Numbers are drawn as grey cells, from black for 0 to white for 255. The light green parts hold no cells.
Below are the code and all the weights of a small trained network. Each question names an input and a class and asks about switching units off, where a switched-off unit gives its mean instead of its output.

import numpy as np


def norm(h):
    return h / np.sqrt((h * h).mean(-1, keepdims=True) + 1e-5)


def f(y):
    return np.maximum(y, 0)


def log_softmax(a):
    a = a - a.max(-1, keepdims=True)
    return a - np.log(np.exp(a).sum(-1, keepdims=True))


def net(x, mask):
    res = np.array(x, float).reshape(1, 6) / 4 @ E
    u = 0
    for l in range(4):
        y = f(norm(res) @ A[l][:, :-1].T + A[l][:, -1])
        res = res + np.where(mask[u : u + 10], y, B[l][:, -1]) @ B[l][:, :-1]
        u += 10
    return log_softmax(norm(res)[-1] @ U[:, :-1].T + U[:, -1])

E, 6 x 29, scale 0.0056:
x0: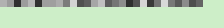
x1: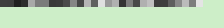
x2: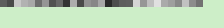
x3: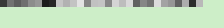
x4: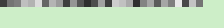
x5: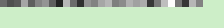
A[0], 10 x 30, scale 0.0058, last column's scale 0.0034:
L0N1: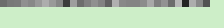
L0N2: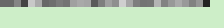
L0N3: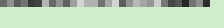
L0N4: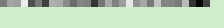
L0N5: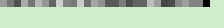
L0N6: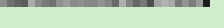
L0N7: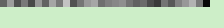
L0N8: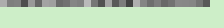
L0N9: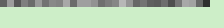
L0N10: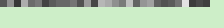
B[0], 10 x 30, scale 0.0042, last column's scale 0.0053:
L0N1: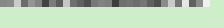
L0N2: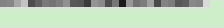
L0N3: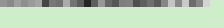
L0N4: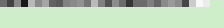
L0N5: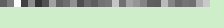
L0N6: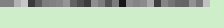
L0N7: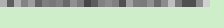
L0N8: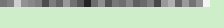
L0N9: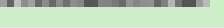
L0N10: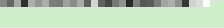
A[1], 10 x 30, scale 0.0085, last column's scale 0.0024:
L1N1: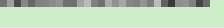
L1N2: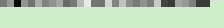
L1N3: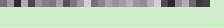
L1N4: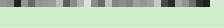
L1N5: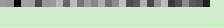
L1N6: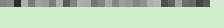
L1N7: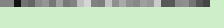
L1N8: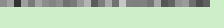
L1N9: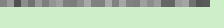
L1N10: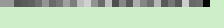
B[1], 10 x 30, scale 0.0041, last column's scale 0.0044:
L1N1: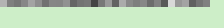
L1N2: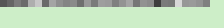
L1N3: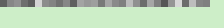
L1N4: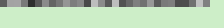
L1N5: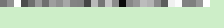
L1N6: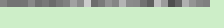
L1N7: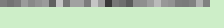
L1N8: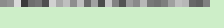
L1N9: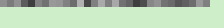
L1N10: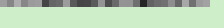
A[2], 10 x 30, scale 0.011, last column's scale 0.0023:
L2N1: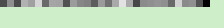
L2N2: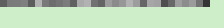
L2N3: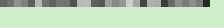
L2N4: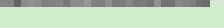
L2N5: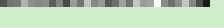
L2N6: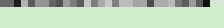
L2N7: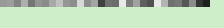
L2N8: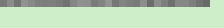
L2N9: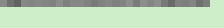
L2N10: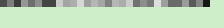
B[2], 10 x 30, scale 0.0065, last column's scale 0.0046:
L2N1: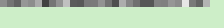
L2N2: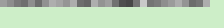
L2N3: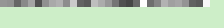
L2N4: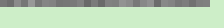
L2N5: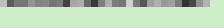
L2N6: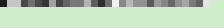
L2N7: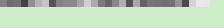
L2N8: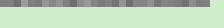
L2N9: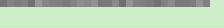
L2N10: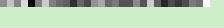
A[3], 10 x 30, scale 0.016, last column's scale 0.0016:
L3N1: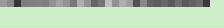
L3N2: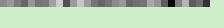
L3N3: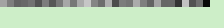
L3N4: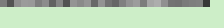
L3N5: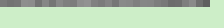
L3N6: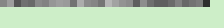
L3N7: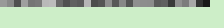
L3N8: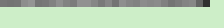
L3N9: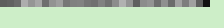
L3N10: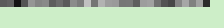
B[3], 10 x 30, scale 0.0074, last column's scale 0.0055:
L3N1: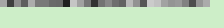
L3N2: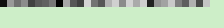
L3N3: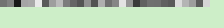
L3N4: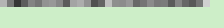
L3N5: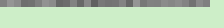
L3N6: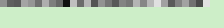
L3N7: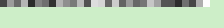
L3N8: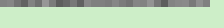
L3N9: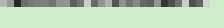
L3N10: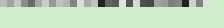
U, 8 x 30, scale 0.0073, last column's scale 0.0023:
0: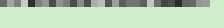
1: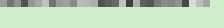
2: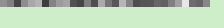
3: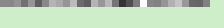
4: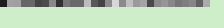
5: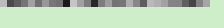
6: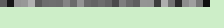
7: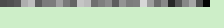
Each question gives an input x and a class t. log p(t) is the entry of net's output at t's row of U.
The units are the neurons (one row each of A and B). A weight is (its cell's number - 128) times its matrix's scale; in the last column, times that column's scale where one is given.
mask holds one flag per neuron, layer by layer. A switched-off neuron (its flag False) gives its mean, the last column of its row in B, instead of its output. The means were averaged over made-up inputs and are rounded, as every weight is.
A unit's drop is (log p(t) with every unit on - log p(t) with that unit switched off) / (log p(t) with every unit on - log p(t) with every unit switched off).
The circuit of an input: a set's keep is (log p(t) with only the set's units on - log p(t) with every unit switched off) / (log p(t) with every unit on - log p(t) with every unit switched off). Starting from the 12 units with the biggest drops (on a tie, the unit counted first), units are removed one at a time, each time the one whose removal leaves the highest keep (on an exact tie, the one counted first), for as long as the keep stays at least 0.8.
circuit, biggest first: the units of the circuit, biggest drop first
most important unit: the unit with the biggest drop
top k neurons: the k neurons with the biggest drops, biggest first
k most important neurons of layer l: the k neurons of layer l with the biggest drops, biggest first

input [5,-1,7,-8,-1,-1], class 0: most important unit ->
L3N7
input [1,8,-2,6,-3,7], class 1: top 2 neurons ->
L3N10, L0N10
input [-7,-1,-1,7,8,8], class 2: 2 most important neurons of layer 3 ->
L3N9, L3N7
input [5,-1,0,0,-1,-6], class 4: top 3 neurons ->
L0N5, L3N2, L2N3
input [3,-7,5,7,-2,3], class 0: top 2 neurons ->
L2N10, L0N10
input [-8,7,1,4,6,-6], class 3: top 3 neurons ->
L2N3, L2N2, L0N4
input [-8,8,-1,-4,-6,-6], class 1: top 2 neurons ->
L3N10, L1N5
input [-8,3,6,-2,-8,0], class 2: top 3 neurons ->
L3N3, L1N10, L1N5
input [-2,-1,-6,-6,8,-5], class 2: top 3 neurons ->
L2N1, L2N10, L3N9
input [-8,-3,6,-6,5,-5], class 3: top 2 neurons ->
L2N3, L2N10
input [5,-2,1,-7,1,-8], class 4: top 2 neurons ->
L3N2, L2N10
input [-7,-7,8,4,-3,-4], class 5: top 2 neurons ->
L2N5, L3N4
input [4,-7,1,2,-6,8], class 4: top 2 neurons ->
L2N6, L0N10
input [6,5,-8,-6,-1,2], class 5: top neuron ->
L3N1
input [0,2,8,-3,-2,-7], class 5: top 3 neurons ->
L2N5, L3N4, L2N6
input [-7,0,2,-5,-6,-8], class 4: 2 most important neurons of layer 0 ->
L0N5, L0N8
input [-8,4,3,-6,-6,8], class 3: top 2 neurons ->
L2N3, L2N2
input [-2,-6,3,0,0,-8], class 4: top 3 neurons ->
L3N2, L0N5, L0N10
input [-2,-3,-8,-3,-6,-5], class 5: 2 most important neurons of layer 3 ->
L3N1, L3N6
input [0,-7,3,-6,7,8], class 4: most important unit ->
L2N6
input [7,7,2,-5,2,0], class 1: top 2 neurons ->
L3N10, L2N3
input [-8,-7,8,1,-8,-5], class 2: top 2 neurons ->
L3N3, L1N10
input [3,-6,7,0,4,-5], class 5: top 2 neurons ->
L2N5, L3N4
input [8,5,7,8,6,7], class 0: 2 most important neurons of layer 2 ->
L2N10, L2N3
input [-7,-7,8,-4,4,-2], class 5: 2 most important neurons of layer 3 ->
L3N4, L3N10
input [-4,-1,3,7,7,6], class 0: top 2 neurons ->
L2N10, L0N2
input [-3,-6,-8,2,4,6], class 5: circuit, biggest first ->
L3N6
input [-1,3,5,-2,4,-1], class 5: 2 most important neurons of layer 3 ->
L3N4, L3N3
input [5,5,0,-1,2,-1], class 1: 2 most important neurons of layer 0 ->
L0N10, L0N1
